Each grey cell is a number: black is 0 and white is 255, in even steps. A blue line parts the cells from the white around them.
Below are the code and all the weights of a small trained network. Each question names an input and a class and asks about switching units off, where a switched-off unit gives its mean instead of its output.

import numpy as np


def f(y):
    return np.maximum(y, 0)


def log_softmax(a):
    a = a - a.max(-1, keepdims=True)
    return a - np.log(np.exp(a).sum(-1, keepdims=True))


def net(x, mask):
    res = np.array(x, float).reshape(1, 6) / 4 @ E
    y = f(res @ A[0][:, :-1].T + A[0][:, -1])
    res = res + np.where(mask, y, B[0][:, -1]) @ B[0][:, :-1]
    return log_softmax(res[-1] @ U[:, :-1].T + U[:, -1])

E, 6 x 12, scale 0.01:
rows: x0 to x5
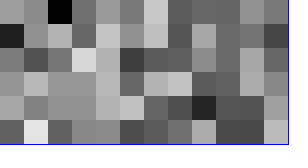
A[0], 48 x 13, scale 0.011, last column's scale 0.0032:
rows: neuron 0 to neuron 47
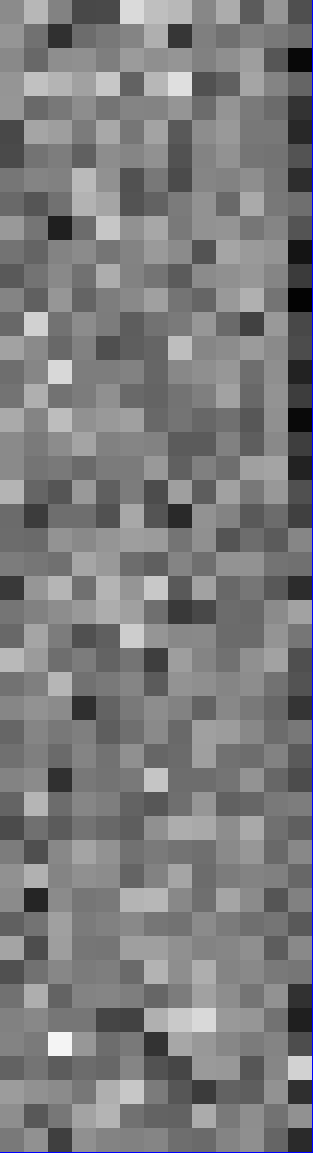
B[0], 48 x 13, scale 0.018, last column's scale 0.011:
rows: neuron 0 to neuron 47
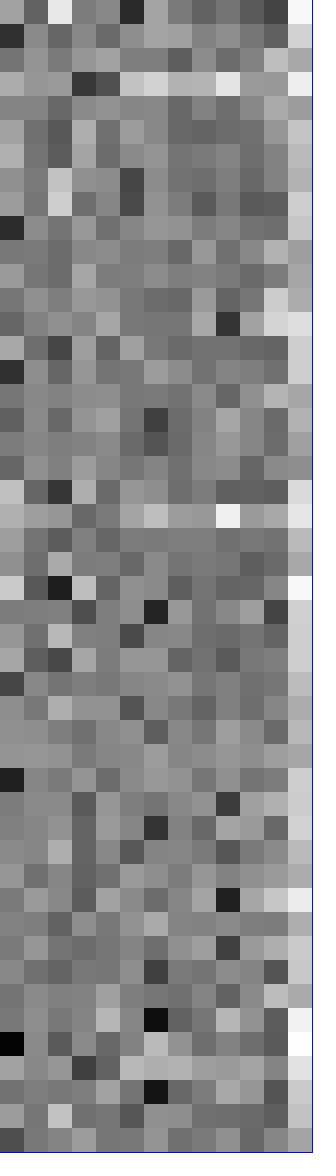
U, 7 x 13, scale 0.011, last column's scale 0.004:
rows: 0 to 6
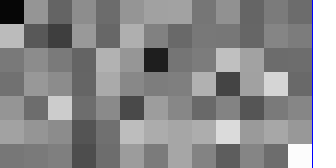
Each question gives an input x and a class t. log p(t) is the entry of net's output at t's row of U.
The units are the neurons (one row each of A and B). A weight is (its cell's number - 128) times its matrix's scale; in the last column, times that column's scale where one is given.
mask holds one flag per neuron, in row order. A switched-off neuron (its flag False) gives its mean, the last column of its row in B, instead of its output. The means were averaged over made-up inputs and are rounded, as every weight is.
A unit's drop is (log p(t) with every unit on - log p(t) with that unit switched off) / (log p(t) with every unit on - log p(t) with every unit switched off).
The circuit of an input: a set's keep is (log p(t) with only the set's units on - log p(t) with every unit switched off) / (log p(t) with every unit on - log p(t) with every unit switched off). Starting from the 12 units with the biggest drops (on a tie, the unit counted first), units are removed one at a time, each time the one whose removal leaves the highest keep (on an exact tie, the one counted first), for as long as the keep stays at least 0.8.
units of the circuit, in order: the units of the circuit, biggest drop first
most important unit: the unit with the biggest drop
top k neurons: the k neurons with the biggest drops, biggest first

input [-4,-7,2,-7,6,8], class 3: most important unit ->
neuron 13
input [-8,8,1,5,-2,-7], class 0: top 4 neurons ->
(neuron 43; neuron 15; neuron 28; neuron 20)
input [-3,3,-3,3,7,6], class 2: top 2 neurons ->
(neuron 45; neuron 25)
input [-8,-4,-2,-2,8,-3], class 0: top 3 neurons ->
(neuron 43; neuron 15; neuron 42)
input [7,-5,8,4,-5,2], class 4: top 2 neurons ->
(neuron 8; neuron 43)
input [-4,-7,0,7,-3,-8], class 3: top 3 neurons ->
(neuron 37; neuron 24; neuron 39)
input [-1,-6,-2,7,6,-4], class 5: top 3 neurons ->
(neuron 3; neuron 24; neuron 42)
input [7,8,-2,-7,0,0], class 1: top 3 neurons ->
(neuron 24; neuron 43; neuron 6)
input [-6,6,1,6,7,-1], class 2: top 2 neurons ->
(neuron 45; neuron 25)
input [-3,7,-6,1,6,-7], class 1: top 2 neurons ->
(neuron 24; neuron 13)
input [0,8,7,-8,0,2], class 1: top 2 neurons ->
(neuron 24; neuron 3)
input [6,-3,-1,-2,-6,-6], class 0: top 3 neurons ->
(neuron 32; neuron 1; neuron 9)
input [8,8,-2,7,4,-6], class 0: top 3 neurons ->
(neuron 32; neuron 9; neuron 1)
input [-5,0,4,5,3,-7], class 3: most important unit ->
neuron 37
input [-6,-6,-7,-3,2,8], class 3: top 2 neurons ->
(neuron 13; neuron 33)
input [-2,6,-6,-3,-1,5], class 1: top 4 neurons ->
(neuron 24; neuron 5; neuron 8; neuron 6)
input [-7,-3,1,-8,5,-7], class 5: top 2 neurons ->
(neuron 21; neuron 44)
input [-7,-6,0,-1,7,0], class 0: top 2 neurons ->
(neuron 43; neuron 42)
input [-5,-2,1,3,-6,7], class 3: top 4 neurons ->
(neuron 13; neuron 33; neuron 45; neuron 25)
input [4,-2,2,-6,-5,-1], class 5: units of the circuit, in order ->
(neuron 21)
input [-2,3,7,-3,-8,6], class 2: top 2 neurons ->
(neuron 42; neuron 34)
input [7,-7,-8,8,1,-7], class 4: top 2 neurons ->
(neuron 0; neuron 43)
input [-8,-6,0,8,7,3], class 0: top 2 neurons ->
(neuron 43; neuron 21)
